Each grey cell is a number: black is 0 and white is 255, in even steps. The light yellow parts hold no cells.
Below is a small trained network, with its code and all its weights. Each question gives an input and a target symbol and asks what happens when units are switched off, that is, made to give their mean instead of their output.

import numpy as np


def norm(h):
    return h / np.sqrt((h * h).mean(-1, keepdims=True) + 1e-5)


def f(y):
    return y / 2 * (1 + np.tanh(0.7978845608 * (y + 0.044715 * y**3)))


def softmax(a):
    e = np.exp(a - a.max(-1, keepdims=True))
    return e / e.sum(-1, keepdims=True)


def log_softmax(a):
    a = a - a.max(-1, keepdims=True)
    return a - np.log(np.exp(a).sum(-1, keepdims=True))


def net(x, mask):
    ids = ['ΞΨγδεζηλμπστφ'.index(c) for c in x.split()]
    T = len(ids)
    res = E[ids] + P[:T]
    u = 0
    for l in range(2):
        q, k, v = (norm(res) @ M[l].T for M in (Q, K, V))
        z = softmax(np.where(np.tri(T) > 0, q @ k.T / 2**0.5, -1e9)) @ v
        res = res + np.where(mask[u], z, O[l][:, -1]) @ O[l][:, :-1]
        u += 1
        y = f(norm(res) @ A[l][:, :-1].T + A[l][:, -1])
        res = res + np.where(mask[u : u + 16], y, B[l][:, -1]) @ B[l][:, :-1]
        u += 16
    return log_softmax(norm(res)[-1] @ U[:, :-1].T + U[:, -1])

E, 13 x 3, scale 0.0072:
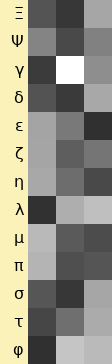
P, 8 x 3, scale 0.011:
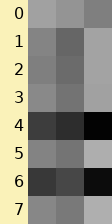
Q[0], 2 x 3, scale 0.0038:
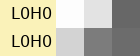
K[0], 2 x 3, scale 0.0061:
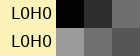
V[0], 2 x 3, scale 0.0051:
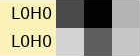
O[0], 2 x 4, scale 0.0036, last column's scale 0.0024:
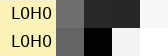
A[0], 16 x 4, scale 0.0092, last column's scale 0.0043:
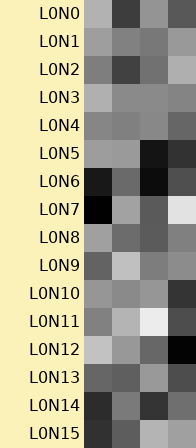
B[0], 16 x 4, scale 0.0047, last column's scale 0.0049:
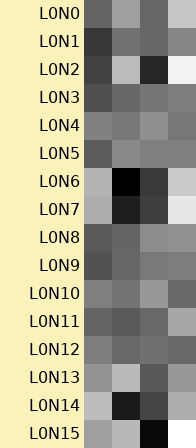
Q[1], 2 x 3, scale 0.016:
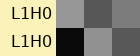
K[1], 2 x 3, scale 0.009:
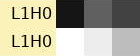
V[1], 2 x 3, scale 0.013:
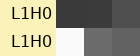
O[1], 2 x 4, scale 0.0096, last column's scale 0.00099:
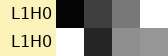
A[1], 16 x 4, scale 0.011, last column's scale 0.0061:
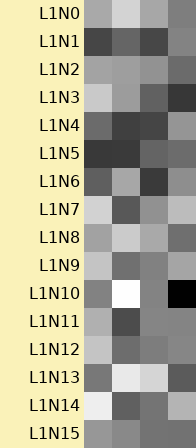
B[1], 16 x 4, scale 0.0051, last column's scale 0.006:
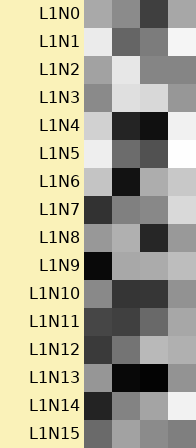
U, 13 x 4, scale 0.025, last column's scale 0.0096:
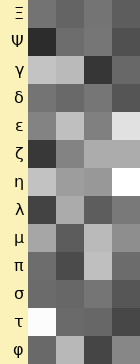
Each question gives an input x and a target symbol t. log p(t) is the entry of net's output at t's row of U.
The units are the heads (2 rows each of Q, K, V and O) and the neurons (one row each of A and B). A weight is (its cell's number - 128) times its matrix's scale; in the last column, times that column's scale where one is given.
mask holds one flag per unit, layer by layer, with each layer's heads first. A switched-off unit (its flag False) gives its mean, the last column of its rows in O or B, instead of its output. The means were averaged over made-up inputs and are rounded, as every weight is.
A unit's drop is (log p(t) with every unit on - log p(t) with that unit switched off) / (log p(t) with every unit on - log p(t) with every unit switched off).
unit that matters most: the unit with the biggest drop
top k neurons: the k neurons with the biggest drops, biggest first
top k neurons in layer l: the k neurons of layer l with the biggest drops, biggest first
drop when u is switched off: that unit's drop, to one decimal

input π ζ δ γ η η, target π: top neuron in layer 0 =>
[L0N7]
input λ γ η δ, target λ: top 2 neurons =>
[L0N11 L0N9]
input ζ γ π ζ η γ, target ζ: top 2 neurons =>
[L0N7 L0N15]
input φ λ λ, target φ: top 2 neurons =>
[L0N9 L0N11]
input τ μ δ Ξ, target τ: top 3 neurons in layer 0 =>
[L0N11 L0N15 L0N6]
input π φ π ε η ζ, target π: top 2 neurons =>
[L0N11 L0N7]
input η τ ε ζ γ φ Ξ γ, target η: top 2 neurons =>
[L0N7 L0N6]
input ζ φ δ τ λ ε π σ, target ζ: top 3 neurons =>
[L0N7 L0N6 L0N15]
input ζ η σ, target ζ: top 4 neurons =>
[L0N6 L0N7 L0N15 L0N14]
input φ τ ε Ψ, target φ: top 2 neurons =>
[L0N9 L0N11]
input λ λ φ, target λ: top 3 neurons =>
[L0N11 L0N9 L0N6]
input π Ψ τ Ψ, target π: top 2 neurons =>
[L0N7 L0N6]
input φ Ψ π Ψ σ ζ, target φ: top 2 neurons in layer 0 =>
[L0N7 L0N6]
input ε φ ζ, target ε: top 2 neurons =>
[L0N6 L0N7]
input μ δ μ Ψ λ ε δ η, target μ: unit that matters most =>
L0N15
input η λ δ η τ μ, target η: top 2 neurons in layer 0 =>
[L0N14 L0N15]
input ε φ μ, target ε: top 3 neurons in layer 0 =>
[L0N6 L0N7 L0N14]
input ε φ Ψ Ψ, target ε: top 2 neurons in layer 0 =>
[L0N6 L0N7]
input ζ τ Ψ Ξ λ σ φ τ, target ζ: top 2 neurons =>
[L0N6 L0N15]
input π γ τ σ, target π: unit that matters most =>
L0N11
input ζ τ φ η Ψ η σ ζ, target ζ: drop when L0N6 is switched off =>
0.8
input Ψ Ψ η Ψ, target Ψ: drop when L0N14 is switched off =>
0.8
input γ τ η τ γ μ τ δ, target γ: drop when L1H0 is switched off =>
0.7
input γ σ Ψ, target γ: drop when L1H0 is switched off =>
1.0
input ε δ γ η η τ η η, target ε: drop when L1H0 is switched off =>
1.3
